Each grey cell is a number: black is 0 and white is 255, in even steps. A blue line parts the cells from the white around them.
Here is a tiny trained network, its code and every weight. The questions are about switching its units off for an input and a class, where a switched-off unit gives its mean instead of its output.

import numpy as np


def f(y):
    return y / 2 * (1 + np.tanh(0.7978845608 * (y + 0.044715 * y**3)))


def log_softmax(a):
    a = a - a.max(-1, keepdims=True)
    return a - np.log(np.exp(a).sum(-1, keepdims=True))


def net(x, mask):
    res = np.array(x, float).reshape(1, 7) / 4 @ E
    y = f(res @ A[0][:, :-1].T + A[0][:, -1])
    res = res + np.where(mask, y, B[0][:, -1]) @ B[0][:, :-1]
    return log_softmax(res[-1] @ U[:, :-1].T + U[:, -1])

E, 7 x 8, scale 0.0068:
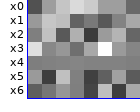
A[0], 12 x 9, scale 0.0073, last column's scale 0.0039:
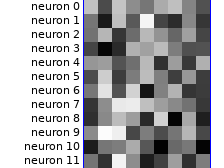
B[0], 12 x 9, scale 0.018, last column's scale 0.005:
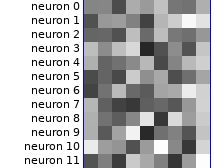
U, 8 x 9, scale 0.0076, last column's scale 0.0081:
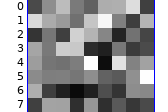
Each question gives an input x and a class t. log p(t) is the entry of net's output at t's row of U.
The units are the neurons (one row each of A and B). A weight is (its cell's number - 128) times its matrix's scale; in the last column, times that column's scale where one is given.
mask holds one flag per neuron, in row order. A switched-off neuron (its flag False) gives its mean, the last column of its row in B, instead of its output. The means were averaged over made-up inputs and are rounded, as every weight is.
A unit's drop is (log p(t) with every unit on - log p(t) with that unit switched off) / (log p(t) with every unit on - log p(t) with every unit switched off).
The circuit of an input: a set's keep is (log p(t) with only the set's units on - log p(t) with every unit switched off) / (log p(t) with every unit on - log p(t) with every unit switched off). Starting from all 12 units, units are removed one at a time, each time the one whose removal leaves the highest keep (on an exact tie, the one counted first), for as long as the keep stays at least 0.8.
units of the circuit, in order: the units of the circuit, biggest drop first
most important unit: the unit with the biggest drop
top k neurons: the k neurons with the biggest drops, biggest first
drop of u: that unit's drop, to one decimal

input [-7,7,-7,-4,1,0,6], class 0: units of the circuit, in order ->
neuron 1
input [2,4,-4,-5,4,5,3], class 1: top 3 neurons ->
neuron 10; neuron 6; neuron 5
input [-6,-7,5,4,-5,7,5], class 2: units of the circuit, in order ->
neuron 11; neuron 0
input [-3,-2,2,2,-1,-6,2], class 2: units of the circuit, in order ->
neuron 5; neuron 2
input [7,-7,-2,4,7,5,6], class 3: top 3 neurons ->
neuron 3; neuron 10; neuron 4
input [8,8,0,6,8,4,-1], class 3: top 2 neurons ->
neuron 9; neuron 10
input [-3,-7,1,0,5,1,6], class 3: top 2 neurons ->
neuron 3; neuron 4
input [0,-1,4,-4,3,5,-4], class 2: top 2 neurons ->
neuron 11; neuron 1
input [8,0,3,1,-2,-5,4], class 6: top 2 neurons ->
neuron 7; neuron 11
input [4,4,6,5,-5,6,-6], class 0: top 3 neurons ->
neuron 6; neuron 10; neuron 8
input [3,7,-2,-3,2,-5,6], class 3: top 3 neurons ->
neuron 9; neuron 11; neuron 4
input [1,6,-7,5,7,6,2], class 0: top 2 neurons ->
neuron 1; neuron 10
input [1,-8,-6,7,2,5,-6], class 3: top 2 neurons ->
neuron 3; neuron 10
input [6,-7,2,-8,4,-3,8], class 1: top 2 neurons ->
neuron 10; neuron 4
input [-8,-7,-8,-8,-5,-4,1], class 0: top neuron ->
neuron 1
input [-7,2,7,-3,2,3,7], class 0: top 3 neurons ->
neuron 6; neuron 4; neuron 7
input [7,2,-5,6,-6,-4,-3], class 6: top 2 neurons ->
neuron 7; neuron 10
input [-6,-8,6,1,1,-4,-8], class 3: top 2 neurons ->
neuron 3; neuron 8
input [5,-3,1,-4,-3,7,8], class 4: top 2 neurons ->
neuron 8; neuron 5
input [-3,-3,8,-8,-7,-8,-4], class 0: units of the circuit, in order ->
neuron 6
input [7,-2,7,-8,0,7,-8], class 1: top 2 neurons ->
neuron 10; neuron 1
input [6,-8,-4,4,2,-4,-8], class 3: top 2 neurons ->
neuron 3; neuron 8
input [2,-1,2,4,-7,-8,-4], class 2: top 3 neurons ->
neuron 5; neuron 10; neuron 2
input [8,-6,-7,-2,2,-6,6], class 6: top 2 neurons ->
neuron 7; neuron 6
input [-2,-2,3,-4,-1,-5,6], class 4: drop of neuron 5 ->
-0.1
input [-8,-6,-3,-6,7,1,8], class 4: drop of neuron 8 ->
1.0
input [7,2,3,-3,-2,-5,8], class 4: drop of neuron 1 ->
0.0
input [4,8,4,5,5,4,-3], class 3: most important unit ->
neuron 9
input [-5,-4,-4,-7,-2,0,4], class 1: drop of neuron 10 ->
0.8
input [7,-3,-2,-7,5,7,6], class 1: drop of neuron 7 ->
-0.1
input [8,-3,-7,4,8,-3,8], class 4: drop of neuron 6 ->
0.1
